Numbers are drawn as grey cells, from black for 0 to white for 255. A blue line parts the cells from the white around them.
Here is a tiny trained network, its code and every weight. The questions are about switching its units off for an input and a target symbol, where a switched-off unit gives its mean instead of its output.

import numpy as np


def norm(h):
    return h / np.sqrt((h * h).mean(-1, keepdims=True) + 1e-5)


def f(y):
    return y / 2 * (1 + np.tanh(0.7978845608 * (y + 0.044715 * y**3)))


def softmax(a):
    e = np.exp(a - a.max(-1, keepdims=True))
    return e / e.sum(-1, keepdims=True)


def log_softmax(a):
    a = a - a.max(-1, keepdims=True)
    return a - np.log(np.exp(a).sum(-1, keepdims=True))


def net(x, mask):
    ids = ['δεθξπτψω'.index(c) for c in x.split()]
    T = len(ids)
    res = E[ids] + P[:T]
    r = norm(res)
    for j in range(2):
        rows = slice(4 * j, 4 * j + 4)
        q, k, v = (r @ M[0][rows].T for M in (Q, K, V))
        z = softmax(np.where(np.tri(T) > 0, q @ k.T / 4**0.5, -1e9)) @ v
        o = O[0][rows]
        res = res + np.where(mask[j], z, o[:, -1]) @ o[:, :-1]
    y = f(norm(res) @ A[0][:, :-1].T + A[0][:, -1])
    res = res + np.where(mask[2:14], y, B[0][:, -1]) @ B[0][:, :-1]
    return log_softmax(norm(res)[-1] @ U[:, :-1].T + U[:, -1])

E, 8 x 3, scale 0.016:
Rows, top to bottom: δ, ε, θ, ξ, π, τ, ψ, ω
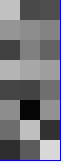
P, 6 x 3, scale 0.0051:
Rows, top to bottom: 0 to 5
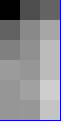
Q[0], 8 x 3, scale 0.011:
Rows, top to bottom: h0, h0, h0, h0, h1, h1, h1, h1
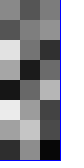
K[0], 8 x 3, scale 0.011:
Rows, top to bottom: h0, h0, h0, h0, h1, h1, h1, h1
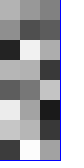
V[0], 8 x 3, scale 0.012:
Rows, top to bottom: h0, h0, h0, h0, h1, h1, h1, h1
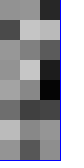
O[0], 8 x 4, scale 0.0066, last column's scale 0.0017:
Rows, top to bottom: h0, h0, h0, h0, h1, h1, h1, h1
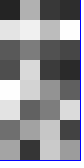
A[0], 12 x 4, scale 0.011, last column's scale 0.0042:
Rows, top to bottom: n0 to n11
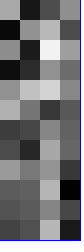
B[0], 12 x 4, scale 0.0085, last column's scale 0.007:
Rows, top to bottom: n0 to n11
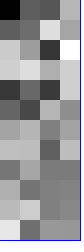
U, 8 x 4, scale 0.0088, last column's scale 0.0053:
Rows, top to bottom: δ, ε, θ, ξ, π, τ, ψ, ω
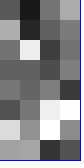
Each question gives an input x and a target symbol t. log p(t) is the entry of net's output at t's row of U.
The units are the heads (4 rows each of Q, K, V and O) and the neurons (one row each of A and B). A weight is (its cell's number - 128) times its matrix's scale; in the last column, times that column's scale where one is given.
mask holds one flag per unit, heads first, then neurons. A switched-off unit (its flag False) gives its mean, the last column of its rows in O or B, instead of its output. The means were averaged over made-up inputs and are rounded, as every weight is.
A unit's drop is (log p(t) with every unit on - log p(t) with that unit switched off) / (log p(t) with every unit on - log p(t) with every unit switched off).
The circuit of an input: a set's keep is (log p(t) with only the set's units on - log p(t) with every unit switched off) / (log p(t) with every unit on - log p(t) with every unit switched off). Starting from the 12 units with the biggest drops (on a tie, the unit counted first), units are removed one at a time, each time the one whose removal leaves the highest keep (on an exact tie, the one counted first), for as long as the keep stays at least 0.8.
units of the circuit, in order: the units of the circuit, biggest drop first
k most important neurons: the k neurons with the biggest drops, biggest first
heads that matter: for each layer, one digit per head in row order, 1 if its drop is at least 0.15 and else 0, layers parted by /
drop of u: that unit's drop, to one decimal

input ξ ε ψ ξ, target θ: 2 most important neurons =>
n4; n1
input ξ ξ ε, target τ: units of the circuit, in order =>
h1; n1
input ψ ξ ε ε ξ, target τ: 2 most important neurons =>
n2; n7
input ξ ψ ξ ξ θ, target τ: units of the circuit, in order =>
n1
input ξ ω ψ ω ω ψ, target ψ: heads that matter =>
10
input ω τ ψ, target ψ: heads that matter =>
11
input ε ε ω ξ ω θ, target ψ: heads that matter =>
01
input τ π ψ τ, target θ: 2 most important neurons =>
n3; n0
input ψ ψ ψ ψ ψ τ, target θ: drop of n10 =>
0.0
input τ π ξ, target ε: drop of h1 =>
0.1
